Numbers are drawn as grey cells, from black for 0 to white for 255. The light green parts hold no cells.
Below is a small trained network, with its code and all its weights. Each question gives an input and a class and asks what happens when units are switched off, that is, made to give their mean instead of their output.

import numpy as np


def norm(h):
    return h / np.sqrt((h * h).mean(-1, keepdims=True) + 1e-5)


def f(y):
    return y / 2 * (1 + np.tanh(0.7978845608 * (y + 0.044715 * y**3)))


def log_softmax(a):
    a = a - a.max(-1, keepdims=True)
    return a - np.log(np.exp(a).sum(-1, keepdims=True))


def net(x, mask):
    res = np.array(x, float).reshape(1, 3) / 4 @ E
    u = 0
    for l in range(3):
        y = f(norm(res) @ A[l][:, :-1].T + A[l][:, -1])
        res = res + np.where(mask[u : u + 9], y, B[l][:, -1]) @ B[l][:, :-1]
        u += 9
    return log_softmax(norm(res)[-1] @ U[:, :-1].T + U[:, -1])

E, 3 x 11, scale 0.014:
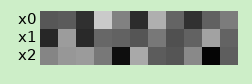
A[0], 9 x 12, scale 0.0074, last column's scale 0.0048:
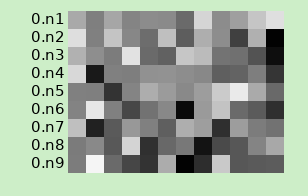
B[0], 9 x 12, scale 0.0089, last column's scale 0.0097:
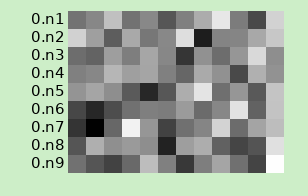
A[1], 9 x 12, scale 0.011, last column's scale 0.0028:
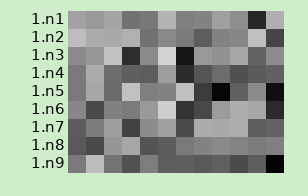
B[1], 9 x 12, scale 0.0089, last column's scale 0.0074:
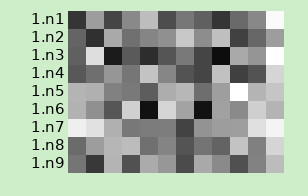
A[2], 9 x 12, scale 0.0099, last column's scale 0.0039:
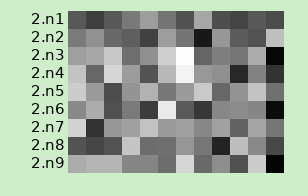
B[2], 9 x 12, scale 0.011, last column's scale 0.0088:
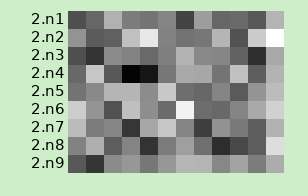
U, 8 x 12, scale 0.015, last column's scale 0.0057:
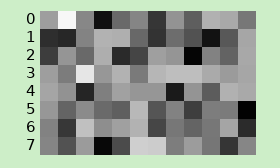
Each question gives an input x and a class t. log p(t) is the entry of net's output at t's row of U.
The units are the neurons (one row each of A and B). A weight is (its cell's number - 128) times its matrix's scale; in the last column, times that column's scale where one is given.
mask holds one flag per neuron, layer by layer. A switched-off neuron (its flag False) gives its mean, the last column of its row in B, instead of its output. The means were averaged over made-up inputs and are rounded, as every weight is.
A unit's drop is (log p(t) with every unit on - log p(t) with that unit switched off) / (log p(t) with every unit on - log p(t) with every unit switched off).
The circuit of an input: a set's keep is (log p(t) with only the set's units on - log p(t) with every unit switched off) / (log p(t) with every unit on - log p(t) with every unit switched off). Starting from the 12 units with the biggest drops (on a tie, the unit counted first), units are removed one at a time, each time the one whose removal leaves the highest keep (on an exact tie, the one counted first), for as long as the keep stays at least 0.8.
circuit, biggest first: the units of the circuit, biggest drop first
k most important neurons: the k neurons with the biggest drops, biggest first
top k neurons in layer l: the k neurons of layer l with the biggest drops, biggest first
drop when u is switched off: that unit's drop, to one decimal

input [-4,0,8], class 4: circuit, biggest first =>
(2.n6)
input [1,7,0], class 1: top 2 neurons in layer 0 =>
(0.n2; 0.n6)
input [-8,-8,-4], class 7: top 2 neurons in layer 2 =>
(2.n3; 2.n2)
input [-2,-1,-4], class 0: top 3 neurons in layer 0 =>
(0.n2; 0.n8; 0.n7)
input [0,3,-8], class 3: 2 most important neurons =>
(1.n3; 1.n1)
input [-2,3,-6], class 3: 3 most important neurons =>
(1.n3; 0.n9; 2.n8)
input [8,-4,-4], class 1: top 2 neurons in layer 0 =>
(0.n7; 0.n3)
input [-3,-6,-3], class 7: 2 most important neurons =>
(0.n2; 0.n9)
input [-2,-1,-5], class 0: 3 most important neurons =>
(0.n2; 0.n8; 2.n2)
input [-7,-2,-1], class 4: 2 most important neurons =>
(0.n8; 0.n2)
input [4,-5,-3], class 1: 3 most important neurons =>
(0.n7; 1.n7; 1.n5)
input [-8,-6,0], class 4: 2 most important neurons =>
(1.n3; 0.n8)
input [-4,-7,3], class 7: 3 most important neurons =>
(0.n2; 1.n2; 2.n4)
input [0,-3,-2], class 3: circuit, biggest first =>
(0.n1)
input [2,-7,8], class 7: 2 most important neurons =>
(0.n2; 2.n4)
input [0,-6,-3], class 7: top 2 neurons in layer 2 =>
(2.n4; 2.n7)
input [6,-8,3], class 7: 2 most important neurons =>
(2.n4; 2.n7)
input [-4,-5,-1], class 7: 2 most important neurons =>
(0.n2; 0.n9)
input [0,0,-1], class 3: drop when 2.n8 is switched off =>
0.1
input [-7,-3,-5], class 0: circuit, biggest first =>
(1.n3)
